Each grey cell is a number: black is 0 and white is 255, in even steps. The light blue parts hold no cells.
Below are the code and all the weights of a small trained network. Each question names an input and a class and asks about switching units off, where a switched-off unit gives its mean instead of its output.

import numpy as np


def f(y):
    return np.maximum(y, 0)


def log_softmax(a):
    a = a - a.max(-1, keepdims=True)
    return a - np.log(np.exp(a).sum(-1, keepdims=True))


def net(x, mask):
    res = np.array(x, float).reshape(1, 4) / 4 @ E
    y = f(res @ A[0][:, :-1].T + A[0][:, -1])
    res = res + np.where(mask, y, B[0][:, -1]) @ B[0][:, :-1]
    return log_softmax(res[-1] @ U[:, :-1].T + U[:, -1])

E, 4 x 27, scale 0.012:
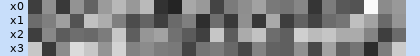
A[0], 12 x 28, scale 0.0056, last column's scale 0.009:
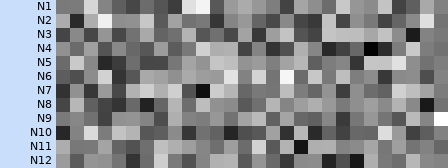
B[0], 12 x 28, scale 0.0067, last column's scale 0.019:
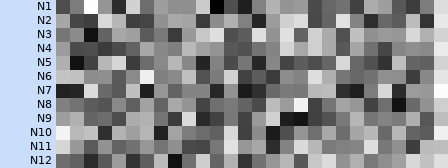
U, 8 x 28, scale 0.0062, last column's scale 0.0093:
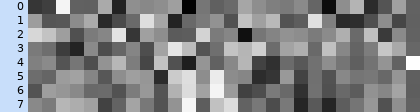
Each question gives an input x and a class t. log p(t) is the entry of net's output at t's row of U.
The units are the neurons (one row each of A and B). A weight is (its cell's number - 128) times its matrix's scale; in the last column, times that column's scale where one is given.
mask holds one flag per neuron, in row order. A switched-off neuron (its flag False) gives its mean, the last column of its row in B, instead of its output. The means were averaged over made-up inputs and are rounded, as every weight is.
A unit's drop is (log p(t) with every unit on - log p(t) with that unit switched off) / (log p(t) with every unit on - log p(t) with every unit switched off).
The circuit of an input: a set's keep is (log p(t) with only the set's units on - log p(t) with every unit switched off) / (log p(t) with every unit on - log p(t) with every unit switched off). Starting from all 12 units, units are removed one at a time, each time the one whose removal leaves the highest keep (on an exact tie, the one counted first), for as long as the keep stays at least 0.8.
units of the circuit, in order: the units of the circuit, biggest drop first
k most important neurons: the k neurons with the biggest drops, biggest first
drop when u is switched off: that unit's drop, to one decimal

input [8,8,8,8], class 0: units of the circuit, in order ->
N7
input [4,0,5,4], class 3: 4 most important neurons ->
N3, N1, N5, N8
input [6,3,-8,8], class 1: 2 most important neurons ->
N2, N3
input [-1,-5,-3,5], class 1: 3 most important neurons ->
N2, N10, N3
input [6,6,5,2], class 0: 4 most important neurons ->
N7, N6, N11, N4
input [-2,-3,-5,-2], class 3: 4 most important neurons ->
N10, N12, N7, N4
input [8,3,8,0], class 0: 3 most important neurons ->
N7, N12, N4
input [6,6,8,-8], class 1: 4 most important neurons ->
N5, N8, N12, N4
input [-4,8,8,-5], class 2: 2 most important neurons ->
N10, N12
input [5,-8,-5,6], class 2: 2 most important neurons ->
N6, N11
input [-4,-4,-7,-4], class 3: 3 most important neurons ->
N12, N7, N4
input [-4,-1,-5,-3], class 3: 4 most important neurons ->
N7, N12, N4, N2
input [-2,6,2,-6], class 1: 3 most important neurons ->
N5, N8, N6
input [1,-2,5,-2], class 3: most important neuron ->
N3
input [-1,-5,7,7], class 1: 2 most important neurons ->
N2, N12
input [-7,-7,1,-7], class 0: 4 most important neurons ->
N1, N2, N10, N4
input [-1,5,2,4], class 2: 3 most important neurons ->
N10, N5, N8
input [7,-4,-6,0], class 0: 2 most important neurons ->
N7, N3
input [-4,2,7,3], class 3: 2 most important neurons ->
N3, N7
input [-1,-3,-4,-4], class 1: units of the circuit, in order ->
N5
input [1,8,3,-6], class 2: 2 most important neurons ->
N10, N2
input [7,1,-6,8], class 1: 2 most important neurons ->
N2, N1
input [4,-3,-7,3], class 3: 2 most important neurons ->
N12, N4
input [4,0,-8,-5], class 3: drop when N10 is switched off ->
0.0
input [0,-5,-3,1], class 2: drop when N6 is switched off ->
0.1
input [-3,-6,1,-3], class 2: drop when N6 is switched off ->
0.3
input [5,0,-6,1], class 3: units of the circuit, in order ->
N12
